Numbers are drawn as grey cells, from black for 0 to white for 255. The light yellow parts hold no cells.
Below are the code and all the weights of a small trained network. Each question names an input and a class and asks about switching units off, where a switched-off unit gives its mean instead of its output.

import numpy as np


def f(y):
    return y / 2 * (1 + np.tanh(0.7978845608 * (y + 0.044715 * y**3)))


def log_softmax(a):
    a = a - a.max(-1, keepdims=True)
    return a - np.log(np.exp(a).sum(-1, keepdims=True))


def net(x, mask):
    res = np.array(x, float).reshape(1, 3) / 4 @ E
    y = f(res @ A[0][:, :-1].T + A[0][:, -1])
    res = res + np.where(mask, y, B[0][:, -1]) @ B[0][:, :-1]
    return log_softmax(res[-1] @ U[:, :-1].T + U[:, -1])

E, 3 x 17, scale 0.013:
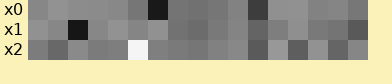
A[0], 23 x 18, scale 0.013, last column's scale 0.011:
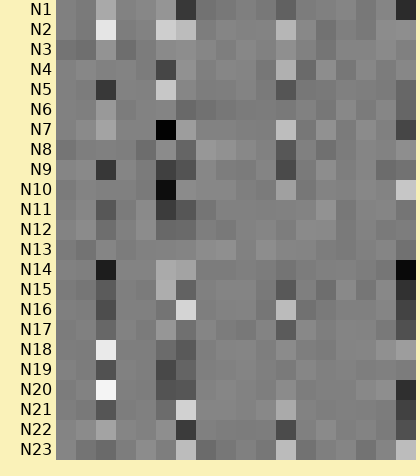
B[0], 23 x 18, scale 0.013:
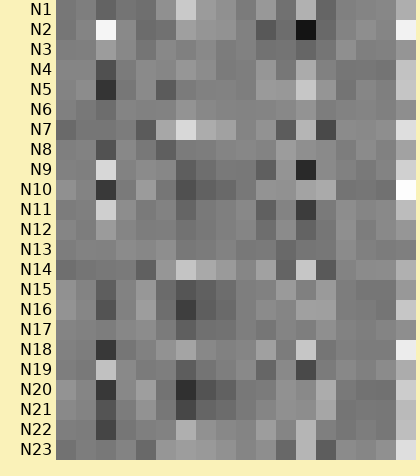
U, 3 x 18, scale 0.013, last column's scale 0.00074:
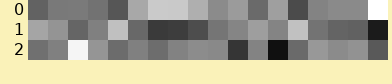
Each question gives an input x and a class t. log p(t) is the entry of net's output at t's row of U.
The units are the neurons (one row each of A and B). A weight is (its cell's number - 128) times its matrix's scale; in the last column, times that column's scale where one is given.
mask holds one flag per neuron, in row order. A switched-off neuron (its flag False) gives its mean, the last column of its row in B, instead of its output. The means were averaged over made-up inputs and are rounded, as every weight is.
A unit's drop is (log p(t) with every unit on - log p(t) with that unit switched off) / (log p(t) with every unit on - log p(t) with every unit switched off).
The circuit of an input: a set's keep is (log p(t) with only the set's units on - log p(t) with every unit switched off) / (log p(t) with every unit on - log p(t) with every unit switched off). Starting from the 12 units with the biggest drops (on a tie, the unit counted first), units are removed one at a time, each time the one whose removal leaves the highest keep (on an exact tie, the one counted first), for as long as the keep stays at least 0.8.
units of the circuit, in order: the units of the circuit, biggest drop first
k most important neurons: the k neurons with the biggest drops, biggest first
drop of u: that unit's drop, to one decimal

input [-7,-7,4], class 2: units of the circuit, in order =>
(N2)
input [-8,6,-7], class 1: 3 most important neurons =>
(N16; N21; N10)
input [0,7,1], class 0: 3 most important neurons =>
(N14; N10; N20)
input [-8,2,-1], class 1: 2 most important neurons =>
(N16; N21)
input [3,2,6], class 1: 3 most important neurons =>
(N7; N15; N23)
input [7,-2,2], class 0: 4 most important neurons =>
(N1; N10; N22; N16)
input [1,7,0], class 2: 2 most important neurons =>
(N10; N9)
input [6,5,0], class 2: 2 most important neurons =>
(N9; N10)
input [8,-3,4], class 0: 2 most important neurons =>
(N1; N10)
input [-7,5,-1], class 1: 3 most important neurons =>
(N16; N21; N7)
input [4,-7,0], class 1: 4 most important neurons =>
(N20; N7; N23; N14)
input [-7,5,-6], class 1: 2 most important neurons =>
(N16; N21)
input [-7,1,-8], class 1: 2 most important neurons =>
(N10; N16)
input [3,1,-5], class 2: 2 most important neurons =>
(N11; N9)
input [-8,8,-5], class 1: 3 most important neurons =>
(N16; N21; N10)
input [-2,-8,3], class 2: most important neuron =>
(N2)
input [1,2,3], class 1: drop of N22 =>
0.1
